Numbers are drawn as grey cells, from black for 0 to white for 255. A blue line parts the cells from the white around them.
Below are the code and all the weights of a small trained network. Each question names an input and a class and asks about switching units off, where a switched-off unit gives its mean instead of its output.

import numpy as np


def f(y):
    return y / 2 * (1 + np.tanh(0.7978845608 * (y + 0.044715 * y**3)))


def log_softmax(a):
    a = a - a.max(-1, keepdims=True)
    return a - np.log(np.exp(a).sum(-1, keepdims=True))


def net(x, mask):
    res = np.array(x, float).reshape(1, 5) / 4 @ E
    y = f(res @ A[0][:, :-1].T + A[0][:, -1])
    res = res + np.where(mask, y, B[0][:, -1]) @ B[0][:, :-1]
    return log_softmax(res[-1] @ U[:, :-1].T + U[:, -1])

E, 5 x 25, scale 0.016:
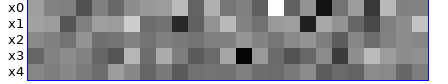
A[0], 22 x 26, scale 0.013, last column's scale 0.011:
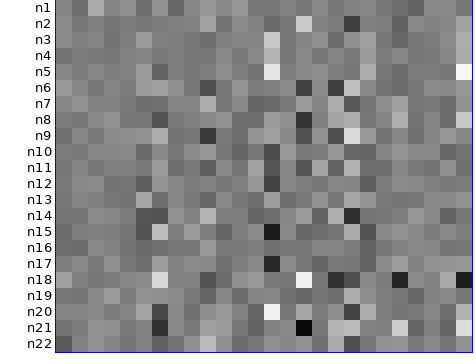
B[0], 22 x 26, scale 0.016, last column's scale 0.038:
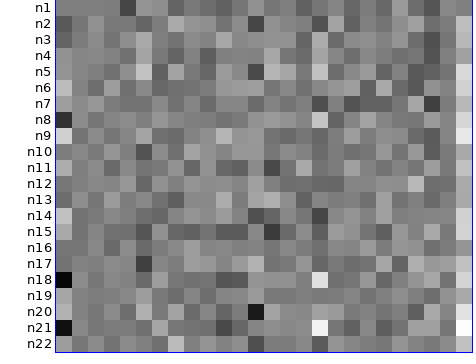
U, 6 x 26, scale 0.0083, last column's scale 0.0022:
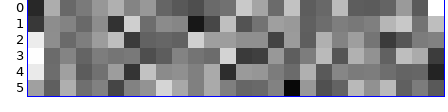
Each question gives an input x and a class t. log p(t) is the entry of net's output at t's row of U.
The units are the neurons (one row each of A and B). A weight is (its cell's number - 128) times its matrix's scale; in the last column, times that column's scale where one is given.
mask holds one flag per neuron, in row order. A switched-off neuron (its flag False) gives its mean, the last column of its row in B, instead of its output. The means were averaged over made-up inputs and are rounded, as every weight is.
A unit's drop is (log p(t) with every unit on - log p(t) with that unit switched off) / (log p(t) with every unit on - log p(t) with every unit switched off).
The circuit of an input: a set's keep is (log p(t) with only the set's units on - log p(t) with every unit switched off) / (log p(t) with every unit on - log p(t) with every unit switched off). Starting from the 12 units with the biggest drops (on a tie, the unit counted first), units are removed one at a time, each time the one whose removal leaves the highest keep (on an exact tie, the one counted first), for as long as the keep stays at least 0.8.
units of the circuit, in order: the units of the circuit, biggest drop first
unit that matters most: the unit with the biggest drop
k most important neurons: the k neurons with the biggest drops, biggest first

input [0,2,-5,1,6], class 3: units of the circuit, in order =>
[n21; n5]
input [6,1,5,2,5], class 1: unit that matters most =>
n18
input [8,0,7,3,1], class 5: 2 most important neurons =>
[n21; n14]
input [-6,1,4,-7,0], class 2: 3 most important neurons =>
[n9; n18; n6]
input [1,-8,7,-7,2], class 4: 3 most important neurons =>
[n14; n18; n22]
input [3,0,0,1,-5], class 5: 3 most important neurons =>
[n21; n8; n5]
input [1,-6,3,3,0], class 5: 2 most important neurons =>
[n18; n14]
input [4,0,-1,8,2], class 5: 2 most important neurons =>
[n21; n8]
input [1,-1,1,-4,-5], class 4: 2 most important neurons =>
[n21; n18]
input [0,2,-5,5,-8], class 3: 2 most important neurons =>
[n21; n8]
